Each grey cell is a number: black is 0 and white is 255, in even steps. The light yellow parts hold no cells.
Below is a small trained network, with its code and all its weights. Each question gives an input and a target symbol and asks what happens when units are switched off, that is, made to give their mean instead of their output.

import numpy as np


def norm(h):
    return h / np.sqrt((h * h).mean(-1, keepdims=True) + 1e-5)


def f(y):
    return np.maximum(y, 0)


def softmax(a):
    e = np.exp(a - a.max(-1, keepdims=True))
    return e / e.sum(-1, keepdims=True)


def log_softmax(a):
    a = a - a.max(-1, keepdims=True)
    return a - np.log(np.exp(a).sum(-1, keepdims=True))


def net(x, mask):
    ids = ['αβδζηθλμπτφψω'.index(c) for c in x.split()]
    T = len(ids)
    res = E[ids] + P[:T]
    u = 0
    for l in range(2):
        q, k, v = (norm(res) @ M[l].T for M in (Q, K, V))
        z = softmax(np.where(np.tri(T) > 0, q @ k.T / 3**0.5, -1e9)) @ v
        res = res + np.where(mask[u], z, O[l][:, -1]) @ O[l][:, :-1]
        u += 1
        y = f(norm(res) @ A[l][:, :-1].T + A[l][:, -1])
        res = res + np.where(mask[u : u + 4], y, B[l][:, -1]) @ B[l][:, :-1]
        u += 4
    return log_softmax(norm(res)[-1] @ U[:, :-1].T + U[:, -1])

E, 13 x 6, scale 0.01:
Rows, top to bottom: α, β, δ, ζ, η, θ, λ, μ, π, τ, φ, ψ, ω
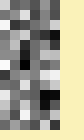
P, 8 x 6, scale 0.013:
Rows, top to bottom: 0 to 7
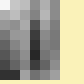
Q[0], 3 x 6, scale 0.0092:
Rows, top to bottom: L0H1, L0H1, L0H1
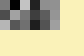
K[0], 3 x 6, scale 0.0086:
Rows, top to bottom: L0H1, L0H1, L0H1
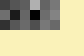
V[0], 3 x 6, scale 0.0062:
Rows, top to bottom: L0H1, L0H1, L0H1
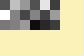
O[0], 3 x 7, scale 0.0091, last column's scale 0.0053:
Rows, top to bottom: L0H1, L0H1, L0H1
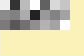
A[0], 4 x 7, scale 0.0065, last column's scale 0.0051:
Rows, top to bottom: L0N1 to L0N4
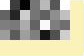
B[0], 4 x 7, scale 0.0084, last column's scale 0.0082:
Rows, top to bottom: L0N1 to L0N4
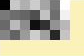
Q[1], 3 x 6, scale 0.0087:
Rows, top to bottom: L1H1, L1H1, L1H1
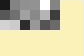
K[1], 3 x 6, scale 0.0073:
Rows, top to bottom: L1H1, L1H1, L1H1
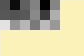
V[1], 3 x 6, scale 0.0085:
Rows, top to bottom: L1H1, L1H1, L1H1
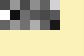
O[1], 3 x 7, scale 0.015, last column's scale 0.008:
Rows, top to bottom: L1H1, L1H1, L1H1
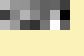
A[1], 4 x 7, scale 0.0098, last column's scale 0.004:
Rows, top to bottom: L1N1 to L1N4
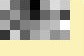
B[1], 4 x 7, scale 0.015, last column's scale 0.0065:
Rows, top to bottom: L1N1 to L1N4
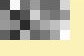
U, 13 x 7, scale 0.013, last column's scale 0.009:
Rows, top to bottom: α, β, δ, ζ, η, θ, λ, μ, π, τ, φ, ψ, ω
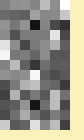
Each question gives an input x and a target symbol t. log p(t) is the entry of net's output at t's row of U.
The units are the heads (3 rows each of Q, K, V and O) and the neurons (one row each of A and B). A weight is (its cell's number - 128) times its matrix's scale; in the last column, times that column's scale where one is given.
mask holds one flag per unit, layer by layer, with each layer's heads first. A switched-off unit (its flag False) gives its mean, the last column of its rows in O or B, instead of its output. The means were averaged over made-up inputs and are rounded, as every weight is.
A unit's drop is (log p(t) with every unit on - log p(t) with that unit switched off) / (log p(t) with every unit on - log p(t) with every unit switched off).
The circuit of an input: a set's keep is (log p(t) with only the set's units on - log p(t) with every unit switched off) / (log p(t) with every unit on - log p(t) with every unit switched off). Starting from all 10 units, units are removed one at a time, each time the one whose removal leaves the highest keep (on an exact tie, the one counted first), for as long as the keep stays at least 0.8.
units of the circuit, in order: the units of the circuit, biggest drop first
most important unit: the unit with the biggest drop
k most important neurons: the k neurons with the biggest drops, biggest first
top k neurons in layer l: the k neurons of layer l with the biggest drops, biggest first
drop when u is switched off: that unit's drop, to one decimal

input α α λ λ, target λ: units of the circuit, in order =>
L0N1, L1H1, L0H1, L1N1
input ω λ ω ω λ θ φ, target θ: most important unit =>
L0N1
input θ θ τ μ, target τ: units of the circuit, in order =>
L0N1, L1N1, L0N3
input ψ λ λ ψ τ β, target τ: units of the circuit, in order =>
L1N1, L1H1
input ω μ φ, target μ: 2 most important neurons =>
L1N4, L0N4
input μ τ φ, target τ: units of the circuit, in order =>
L1H1, L1N1, L0N1
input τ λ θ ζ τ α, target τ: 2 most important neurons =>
L1N1, L0N4
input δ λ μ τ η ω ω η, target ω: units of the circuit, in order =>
L0H1, L1H1
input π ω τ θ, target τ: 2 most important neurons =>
L1N1, L0N4
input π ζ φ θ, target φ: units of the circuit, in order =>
L1N4, L0N3
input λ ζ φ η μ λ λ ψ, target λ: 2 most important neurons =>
L0N1, L1N1
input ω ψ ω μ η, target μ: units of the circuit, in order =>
L0H1, L1H1, L0N1
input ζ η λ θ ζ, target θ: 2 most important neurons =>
L0N1, L0N4
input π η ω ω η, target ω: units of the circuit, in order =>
L0H1
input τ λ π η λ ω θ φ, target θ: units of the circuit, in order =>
L1H1, L0N1
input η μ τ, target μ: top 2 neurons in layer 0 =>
L0N4, L0N2
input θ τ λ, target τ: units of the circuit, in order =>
L1H1, L1N1, L0H1
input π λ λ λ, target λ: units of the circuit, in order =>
L1H1, L0H1, L0N1, L1N1
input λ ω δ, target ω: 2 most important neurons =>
L1N3, L1N1
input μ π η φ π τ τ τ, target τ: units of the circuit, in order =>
L1H1
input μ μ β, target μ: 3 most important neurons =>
L0N1, L1N4, L0N4
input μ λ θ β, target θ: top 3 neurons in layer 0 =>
L0N1, L0N4, L0N3
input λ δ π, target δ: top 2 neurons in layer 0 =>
L0N3, L0N1
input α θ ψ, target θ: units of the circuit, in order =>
L0N1, L1H1
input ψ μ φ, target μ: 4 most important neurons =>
L0N1, L1N4, L0N4, L0N3
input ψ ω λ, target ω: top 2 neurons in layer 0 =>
L0N2, L0N3
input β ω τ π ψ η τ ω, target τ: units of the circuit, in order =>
L1H1
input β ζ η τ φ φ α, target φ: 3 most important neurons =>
L0N1, L1N4, L0N4
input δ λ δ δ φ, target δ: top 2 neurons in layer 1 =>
L1N4, L1N1
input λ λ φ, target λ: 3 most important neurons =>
L0N1, L1N1, L1N4
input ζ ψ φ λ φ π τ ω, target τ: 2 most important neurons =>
L1N1, L0N2
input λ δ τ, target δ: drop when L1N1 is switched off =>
0.3
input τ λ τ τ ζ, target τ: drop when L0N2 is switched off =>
-0.1
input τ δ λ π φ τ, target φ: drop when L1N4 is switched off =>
0.3
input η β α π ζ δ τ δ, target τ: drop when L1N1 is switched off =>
0.6
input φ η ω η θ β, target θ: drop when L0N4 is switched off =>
0.2
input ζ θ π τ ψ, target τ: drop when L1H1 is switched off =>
0.2
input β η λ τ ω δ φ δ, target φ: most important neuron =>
L0N1
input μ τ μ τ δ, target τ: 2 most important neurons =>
L1N1, L0N4
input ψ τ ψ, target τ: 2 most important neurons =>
L0N1, L1N1
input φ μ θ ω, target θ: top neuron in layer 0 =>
L0N2
